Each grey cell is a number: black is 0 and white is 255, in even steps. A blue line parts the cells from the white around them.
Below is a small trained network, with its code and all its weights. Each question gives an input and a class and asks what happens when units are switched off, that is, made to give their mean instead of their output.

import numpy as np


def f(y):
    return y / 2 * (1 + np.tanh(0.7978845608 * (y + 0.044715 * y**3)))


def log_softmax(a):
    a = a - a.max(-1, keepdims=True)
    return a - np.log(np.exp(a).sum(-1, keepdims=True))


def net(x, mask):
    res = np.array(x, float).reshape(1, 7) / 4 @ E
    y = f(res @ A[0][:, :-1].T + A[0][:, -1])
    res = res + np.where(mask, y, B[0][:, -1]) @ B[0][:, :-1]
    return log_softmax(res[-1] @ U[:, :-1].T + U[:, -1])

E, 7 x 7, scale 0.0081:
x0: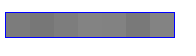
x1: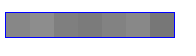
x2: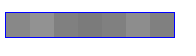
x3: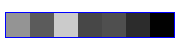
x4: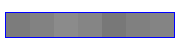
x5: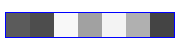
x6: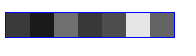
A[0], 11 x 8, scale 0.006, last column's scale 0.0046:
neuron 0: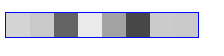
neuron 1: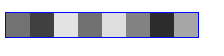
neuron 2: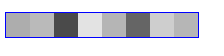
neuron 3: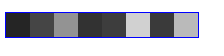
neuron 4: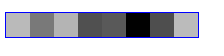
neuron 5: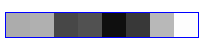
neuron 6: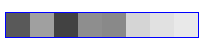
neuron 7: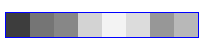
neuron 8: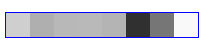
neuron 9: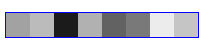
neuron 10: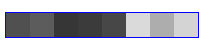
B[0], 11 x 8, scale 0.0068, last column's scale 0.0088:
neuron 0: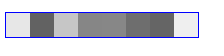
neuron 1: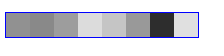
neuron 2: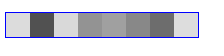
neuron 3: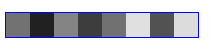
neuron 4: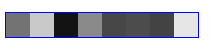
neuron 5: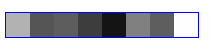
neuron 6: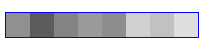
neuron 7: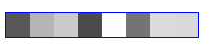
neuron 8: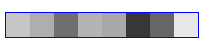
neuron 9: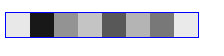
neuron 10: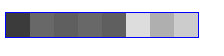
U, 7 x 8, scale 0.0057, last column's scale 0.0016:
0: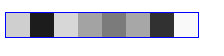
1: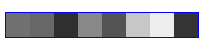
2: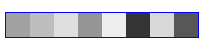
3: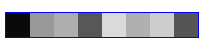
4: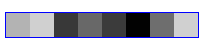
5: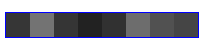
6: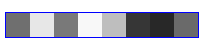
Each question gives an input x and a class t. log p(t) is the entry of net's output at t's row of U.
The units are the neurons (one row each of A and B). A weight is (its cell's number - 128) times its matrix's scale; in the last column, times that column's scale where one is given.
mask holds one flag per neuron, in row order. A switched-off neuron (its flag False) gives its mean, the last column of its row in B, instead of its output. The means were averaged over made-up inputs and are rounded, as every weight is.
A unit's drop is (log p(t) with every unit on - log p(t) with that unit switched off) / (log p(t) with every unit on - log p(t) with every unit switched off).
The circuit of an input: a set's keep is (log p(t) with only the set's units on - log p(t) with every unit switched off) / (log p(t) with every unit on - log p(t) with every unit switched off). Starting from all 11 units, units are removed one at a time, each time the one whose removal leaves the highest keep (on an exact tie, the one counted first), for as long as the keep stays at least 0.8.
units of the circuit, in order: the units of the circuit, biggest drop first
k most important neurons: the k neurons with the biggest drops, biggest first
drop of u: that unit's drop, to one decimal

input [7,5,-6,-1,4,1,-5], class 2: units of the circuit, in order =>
neuron 3; neuron 5
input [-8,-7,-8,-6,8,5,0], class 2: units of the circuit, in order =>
neuron 7
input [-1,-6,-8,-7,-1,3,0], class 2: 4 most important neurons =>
neuron 7; neuron 3; neuron 2; neuron 5
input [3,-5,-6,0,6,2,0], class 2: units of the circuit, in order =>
neuron 5; neuron 9
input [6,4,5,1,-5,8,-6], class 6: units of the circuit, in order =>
neuron 1; neuron 8
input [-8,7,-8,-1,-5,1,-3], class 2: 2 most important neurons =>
neuron 3; neuron 5
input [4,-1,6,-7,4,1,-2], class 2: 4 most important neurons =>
neuron 7; neuron 3; neuron 5; neuron 1
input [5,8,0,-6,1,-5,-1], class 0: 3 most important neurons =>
neuron 9; neuron 2; neuron 0
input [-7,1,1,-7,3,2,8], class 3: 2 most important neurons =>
neuron 7; neuron 5
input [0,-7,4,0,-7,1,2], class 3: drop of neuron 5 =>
0.2
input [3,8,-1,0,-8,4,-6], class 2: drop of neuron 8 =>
-0.1
